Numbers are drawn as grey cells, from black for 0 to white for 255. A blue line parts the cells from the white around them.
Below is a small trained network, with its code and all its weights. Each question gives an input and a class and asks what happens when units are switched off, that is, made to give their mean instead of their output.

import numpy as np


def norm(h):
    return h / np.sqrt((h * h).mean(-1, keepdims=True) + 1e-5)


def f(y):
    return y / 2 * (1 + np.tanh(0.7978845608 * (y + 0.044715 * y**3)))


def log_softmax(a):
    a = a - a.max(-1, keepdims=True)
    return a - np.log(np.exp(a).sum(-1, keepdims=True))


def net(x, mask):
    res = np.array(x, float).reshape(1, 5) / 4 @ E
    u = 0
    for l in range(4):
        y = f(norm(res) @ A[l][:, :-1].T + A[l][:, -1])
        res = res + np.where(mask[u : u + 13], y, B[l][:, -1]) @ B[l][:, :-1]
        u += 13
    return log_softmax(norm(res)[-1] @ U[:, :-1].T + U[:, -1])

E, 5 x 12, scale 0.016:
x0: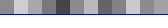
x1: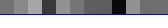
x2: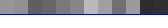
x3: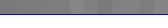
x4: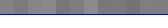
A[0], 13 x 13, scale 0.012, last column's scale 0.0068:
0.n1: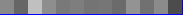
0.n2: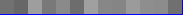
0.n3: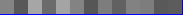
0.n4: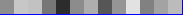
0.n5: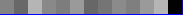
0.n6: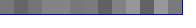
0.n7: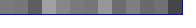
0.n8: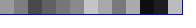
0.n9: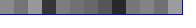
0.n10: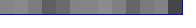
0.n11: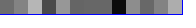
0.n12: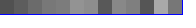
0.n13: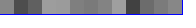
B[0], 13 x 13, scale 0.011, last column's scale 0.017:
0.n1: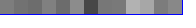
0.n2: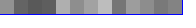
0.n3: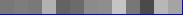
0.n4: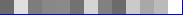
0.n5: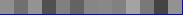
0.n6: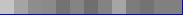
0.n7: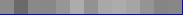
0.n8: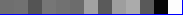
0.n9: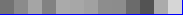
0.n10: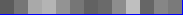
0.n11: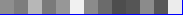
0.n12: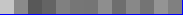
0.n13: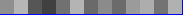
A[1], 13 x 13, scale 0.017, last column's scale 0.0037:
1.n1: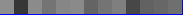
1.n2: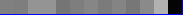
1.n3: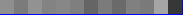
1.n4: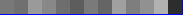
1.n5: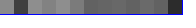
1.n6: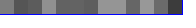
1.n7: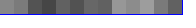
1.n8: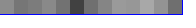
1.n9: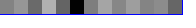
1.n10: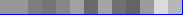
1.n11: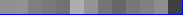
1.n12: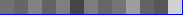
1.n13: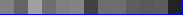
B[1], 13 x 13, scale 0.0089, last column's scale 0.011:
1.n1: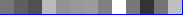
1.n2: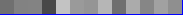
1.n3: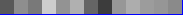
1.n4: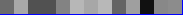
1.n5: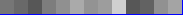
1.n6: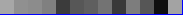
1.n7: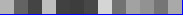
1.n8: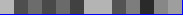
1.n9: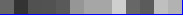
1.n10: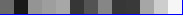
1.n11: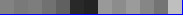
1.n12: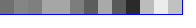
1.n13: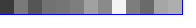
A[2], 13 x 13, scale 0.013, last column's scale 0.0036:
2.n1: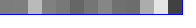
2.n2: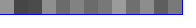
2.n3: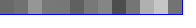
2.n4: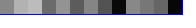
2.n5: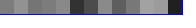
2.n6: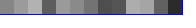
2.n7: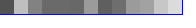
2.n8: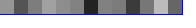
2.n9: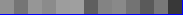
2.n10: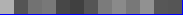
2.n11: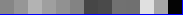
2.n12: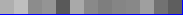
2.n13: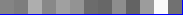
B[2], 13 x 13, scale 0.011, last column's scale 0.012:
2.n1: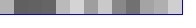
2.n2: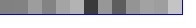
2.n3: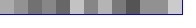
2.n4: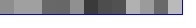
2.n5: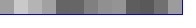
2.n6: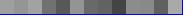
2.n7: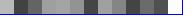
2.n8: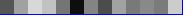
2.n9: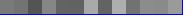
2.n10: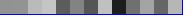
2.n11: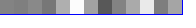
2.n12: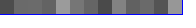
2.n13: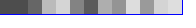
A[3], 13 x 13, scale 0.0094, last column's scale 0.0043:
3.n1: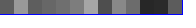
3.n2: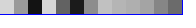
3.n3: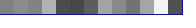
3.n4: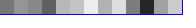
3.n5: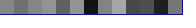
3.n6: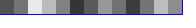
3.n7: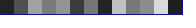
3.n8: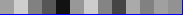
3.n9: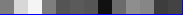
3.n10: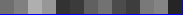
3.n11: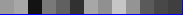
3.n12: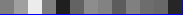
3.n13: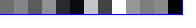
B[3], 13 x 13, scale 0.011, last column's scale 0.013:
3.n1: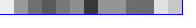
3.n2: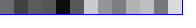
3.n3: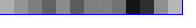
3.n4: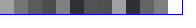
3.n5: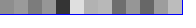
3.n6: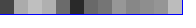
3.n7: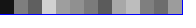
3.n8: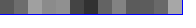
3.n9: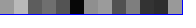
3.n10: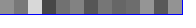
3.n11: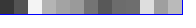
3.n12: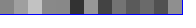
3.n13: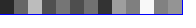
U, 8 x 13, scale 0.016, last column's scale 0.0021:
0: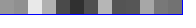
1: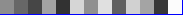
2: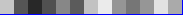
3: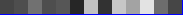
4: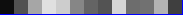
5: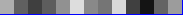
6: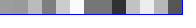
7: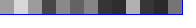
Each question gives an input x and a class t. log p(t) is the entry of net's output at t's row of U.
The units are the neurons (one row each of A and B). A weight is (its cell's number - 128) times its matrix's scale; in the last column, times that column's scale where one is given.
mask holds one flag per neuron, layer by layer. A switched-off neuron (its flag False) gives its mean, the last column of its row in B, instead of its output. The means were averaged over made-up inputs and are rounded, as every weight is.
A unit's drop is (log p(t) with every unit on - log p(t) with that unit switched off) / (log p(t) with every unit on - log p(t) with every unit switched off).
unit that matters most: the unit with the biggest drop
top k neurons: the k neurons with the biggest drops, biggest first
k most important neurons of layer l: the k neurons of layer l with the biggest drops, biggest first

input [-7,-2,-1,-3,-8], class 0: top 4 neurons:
0.n8, 0.n11, 0.n9, 0.n4
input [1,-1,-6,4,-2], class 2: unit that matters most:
0.n11
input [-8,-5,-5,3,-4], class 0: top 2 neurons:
0.n8, 0.n11
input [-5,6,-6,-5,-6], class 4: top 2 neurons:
0.n4, 0.n8
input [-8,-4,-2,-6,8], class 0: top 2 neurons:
0.n8, 0.n11
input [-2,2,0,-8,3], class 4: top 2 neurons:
0.n8, 0.n4
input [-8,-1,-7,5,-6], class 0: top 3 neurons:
0.n11, 0.n9, 0.n8
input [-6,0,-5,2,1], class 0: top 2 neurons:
0.n11, 0.n9
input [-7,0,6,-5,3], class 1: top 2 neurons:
0.n11, 0.n9
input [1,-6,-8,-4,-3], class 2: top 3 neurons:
0.n8, 0.n11, 1.n4
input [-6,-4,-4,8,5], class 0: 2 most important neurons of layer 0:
0.n8, 0.n11
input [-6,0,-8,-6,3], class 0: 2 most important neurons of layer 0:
0.n11, 0.n9
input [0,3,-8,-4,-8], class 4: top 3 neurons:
0.n4, 0.n13, 2.n8
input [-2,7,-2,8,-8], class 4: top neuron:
0.n8
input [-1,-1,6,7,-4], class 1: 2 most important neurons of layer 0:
0.n4, 0.n11
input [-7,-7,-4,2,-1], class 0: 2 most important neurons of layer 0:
0.n8, 0.n11
